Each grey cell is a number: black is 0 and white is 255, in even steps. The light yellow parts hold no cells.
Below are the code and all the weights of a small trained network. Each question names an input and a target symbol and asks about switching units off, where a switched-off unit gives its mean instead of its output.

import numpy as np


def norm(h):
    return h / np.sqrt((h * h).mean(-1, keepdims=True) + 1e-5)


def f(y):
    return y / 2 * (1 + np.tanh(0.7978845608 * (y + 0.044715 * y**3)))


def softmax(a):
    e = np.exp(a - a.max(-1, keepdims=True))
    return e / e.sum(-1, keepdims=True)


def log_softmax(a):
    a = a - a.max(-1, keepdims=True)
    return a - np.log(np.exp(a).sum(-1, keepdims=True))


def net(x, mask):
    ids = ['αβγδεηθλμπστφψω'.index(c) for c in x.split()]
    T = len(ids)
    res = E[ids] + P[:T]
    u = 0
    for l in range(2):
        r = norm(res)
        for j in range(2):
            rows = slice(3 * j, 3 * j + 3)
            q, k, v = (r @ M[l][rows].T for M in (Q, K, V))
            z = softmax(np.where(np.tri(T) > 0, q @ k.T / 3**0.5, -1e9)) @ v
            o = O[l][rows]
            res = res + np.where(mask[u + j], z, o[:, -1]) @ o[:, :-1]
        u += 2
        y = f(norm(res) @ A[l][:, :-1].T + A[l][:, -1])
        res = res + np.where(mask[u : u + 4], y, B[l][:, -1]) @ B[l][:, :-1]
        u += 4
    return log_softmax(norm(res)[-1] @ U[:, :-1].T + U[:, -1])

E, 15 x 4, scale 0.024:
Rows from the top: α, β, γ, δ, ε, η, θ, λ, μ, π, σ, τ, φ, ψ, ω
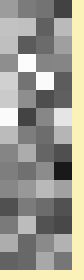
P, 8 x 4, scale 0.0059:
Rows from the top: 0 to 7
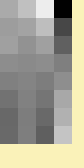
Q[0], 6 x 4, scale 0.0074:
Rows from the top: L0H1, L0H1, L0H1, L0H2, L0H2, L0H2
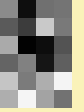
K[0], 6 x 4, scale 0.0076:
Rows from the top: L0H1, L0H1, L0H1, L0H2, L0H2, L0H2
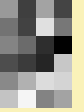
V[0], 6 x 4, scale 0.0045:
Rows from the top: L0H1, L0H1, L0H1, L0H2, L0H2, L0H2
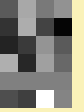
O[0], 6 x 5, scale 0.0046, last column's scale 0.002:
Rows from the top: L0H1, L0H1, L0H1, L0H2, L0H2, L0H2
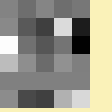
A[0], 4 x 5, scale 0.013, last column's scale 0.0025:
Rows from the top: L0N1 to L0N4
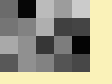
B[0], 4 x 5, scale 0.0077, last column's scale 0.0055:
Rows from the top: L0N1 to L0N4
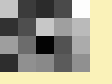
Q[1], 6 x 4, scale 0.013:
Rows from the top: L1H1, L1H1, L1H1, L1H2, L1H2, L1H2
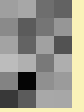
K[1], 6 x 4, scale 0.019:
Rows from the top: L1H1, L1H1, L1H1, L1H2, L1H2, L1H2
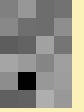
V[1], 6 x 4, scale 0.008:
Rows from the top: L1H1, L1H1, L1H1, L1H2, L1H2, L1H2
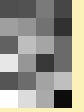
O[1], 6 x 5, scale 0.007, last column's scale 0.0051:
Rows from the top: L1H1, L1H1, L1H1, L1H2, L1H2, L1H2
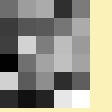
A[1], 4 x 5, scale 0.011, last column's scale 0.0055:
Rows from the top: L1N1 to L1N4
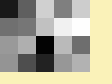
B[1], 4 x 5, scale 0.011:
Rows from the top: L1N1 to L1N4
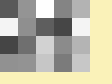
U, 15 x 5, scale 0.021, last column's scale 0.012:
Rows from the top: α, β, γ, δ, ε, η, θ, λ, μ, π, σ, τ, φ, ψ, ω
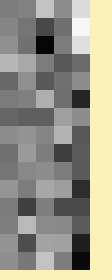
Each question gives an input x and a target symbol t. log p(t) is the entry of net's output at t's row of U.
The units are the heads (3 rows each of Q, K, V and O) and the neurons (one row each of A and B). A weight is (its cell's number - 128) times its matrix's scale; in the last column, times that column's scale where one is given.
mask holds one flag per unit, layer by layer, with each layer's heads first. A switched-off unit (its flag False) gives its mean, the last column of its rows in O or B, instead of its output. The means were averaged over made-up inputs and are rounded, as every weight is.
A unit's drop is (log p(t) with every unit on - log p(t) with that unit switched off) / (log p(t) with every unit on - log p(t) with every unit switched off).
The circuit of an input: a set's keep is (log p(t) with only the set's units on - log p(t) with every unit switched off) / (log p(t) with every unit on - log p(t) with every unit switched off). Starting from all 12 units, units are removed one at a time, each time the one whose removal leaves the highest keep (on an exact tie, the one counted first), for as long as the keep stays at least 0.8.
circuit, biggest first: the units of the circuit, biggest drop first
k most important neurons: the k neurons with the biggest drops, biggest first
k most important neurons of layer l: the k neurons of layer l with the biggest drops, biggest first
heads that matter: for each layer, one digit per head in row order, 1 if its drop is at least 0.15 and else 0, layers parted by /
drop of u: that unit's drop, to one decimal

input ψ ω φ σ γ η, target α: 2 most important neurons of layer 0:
[L0N1, L0N4]
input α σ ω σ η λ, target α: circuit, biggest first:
[L1N3]
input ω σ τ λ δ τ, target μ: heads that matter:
11 / 01
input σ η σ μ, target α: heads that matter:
00 / 00
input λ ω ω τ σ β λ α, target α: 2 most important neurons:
[L1N4, L0N1]
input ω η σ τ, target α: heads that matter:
01 / 00
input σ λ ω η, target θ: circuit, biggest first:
[L1H2, L1N3]
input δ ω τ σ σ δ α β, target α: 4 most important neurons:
[L1N3, L1N4, L0N1, L0N3]
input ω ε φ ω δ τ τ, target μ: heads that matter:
10 / 01
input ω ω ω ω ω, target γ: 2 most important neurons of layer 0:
[L0N1, L0N2]
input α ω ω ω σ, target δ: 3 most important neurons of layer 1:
[L1N2, L1N3, L1N4]
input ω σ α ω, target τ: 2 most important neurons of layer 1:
[L1N2, L1N4]
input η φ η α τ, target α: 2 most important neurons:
[L1N1, L1N2]
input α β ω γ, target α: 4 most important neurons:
[L1N4, L1N3, L1N2, L0N2]
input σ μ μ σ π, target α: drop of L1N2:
0.2
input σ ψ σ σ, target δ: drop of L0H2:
-0.1
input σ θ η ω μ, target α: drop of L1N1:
0.2
